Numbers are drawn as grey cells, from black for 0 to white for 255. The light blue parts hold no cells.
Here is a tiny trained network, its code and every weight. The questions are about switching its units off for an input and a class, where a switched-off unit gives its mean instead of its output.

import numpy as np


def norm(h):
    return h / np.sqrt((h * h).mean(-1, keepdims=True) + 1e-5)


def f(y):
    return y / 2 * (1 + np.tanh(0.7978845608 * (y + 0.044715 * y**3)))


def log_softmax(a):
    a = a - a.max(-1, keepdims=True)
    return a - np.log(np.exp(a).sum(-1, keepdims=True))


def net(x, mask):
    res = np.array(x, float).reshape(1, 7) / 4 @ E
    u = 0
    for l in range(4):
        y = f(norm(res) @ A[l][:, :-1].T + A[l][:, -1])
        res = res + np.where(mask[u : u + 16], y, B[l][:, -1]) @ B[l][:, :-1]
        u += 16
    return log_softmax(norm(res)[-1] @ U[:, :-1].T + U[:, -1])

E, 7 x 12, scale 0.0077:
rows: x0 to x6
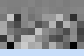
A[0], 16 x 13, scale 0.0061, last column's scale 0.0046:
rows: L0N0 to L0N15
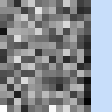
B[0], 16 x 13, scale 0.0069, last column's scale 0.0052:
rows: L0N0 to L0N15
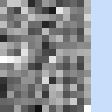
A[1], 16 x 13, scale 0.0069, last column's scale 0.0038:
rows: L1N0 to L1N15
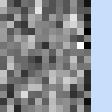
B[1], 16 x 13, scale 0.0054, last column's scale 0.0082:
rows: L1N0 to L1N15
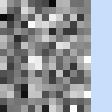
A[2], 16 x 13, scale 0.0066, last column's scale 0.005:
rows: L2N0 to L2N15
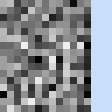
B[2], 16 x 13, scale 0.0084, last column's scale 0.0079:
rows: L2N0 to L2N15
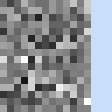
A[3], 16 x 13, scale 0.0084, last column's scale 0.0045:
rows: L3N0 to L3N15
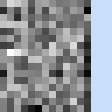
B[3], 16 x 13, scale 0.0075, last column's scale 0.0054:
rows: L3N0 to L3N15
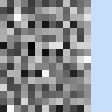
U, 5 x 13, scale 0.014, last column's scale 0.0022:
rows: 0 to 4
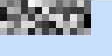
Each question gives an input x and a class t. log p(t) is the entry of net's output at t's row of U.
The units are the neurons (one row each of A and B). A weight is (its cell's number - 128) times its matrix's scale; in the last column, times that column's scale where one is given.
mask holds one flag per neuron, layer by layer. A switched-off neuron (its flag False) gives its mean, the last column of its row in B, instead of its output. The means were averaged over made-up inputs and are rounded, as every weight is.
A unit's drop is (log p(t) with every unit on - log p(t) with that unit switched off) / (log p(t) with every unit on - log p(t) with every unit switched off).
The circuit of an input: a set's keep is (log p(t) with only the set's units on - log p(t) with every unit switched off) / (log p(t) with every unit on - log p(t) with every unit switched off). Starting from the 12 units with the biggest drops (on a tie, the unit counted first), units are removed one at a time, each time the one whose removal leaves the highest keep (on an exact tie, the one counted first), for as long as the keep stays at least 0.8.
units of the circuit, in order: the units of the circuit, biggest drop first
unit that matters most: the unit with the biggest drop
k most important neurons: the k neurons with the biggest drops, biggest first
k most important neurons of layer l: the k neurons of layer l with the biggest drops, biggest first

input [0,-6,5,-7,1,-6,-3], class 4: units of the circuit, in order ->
[L0N8 L3N7]
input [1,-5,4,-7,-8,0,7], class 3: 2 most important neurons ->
[L0N7 L1N8]
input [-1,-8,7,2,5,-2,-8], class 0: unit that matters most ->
L1N3
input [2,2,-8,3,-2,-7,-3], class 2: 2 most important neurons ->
[L0N12 L1N2]
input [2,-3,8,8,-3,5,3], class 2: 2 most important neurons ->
[L0N13 L2N13]
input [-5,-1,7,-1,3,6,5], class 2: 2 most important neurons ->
[L0N13 L2N13]
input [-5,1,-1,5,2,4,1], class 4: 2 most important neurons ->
[L0N9 L0N0]
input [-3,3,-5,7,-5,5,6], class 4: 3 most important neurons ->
[L0N9 L0N0 L1N8]
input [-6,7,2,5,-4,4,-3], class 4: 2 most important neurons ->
[L0N0 L0N9]
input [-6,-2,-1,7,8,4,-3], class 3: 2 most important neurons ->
[L0N1 L2N12]
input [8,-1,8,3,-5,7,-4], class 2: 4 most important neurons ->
[L0N13 L2N13 L1N15 L0N15]
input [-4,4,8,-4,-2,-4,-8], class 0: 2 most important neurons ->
[L1N3 L1N8]
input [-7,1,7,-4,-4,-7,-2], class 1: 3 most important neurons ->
[L0N15 L3N15 L1N10]
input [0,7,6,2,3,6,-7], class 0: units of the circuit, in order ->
[L1N8]
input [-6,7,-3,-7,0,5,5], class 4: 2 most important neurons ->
[L0N8 L0N4]
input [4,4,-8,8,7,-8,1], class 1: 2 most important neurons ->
[L0N15 L3N15]
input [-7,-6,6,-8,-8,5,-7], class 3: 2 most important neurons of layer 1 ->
[L1N13 L1N5]
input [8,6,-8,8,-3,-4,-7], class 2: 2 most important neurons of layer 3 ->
[L3N6 L3N14]
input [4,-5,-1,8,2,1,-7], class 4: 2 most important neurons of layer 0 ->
[L0N0 L0N9]
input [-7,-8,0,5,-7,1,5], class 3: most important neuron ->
[L0N7]
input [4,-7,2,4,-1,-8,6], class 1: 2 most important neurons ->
[L0N15 L1N8]
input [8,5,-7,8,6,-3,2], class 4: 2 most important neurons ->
[L2N8 L0N15]
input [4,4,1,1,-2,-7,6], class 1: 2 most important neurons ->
[L0N15 L1N8]
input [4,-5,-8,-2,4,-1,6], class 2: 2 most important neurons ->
[L0N12 L1N2]
